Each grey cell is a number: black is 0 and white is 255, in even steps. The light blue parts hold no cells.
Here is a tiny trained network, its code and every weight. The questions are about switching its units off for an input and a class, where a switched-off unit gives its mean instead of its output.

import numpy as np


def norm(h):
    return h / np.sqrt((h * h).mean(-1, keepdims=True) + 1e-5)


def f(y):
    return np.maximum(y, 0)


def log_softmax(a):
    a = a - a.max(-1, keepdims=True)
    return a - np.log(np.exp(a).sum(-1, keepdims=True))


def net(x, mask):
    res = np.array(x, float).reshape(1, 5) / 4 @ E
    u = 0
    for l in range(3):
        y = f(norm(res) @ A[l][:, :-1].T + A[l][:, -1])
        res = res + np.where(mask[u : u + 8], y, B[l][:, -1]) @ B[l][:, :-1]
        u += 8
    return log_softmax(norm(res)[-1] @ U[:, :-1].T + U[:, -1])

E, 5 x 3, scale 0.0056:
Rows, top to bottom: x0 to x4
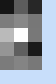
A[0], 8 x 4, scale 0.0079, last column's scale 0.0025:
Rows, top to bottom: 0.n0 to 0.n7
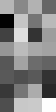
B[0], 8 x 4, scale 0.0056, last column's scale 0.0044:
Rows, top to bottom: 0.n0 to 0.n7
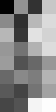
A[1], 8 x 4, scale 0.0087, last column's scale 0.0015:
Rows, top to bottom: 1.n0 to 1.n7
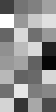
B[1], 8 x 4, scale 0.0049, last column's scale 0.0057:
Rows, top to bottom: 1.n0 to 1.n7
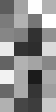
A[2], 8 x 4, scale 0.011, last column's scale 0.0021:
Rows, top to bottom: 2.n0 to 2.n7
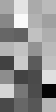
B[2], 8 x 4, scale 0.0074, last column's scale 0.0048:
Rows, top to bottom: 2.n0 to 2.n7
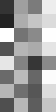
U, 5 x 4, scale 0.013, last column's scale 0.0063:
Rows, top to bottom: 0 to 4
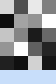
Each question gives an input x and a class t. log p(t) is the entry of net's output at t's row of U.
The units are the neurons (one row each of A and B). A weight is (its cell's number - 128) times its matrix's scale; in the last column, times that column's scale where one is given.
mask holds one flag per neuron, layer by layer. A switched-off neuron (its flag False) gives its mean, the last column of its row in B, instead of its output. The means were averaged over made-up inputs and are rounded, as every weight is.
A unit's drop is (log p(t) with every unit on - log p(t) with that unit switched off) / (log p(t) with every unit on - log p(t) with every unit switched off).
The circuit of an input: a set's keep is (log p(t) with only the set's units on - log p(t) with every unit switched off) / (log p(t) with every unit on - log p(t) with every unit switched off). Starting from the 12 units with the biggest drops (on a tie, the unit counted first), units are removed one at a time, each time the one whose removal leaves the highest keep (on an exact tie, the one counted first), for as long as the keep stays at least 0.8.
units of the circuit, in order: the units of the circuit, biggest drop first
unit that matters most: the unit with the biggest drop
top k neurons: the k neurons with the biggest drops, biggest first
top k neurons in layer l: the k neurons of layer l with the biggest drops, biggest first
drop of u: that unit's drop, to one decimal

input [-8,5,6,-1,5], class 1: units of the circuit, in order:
2.n1, 2.n0
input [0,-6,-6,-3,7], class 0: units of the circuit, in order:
2.n2
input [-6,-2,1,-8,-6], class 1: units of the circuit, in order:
2.n1, 2.n0
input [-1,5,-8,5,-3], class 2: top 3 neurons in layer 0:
0.n0, 0.n7, 0.n6
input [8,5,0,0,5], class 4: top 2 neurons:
0.n2, 0.n1
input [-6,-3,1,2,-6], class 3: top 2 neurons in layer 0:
0.n1, 0.n2
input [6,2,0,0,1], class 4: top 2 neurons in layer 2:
2.n6, 2.n7
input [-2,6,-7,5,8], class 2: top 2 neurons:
0.n0, 2.n1
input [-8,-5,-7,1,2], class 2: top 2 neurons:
0.n7, 1.n7
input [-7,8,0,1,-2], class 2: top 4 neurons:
1.n3, 1.n0, 2.n6, 1.n7
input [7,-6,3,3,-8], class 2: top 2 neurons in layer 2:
2.n1, 2.n0
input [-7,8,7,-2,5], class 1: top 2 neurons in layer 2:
2.n1, 2.n0
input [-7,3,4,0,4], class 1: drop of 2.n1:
0.2
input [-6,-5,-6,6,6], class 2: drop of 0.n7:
0.0
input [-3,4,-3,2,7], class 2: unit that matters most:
0.n7
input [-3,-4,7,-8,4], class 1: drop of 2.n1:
0.1
